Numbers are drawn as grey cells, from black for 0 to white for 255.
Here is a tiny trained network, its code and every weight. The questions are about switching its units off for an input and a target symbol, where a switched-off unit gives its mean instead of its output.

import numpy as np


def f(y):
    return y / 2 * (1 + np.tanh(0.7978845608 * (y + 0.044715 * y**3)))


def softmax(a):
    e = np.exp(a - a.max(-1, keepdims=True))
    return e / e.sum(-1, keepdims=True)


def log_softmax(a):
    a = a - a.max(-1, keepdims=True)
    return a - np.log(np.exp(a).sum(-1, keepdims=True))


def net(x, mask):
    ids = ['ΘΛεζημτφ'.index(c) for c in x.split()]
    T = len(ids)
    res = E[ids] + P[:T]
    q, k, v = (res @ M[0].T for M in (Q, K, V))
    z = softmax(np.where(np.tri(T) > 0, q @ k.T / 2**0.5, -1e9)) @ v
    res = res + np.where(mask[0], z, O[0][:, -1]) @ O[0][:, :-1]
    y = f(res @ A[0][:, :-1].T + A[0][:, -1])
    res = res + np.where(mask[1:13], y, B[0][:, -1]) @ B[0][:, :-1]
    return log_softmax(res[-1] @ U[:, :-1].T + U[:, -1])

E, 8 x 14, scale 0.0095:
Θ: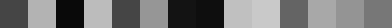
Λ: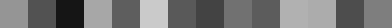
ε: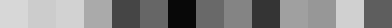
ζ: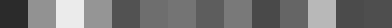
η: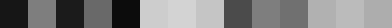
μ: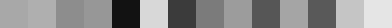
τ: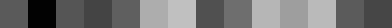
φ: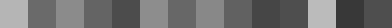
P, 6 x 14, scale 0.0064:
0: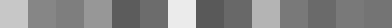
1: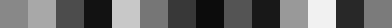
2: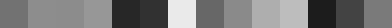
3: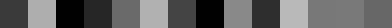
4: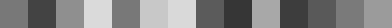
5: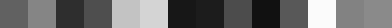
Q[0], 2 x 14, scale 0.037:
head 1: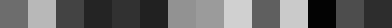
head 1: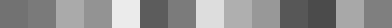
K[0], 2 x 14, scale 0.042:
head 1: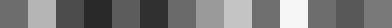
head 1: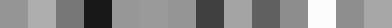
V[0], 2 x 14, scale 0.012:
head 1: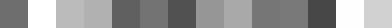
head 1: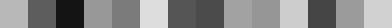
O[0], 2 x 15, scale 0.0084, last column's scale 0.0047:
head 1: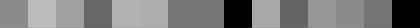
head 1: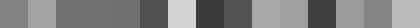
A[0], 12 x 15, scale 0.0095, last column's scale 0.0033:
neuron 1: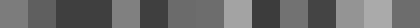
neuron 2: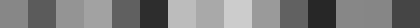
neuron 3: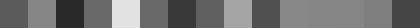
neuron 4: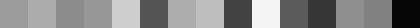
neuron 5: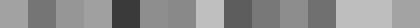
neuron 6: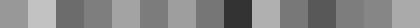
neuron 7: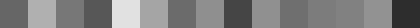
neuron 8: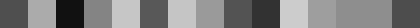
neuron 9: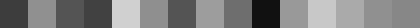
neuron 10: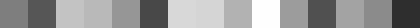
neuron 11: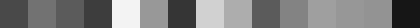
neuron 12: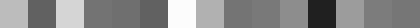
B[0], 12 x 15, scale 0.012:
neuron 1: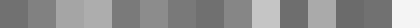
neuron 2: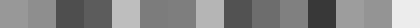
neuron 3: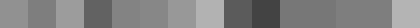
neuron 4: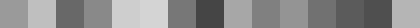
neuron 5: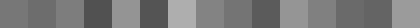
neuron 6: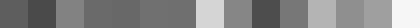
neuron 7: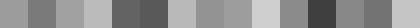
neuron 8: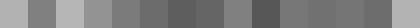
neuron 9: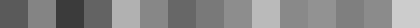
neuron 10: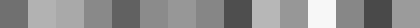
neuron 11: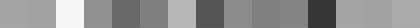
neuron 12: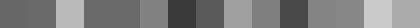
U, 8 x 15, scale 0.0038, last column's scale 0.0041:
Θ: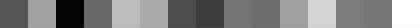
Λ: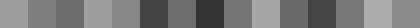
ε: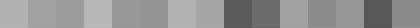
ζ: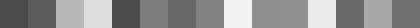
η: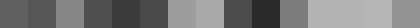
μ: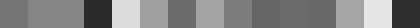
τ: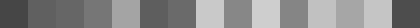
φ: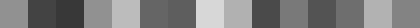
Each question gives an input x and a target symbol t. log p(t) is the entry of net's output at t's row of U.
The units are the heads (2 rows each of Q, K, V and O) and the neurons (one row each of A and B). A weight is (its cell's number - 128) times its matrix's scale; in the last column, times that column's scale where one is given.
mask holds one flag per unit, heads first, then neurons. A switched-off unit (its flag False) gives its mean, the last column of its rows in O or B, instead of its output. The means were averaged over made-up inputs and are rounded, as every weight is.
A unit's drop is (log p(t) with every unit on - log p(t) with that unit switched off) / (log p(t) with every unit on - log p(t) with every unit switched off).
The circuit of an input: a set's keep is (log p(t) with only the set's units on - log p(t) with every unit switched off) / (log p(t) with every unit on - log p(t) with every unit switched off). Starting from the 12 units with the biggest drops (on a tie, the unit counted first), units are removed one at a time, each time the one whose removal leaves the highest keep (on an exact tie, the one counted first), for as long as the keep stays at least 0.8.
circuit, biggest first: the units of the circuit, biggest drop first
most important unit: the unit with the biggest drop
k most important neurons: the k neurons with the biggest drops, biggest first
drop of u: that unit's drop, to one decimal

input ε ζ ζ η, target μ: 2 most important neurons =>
[neuron 11; neuron 9]
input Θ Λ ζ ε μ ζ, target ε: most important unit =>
head 1
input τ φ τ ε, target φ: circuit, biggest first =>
[head 1; neuron 2]
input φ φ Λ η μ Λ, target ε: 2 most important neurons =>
[neuron 7; neuron 4]
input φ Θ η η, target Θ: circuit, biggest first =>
[neuron 7; neuron 6]
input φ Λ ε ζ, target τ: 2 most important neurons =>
[neuron 7; neuron 9]
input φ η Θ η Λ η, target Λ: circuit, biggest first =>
[head 1; neuron 6]
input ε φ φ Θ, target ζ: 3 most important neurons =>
[neuron 2; neuron 1; neuron 11]
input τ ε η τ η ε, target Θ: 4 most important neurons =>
[neuron 7; neuron 6; neuron 11; neuron 9]
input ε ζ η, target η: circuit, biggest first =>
[neuron 4; neuron 9; neuron 5]
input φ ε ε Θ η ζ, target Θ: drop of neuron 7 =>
0.3
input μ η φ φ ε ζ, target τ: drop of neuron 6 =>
0.1
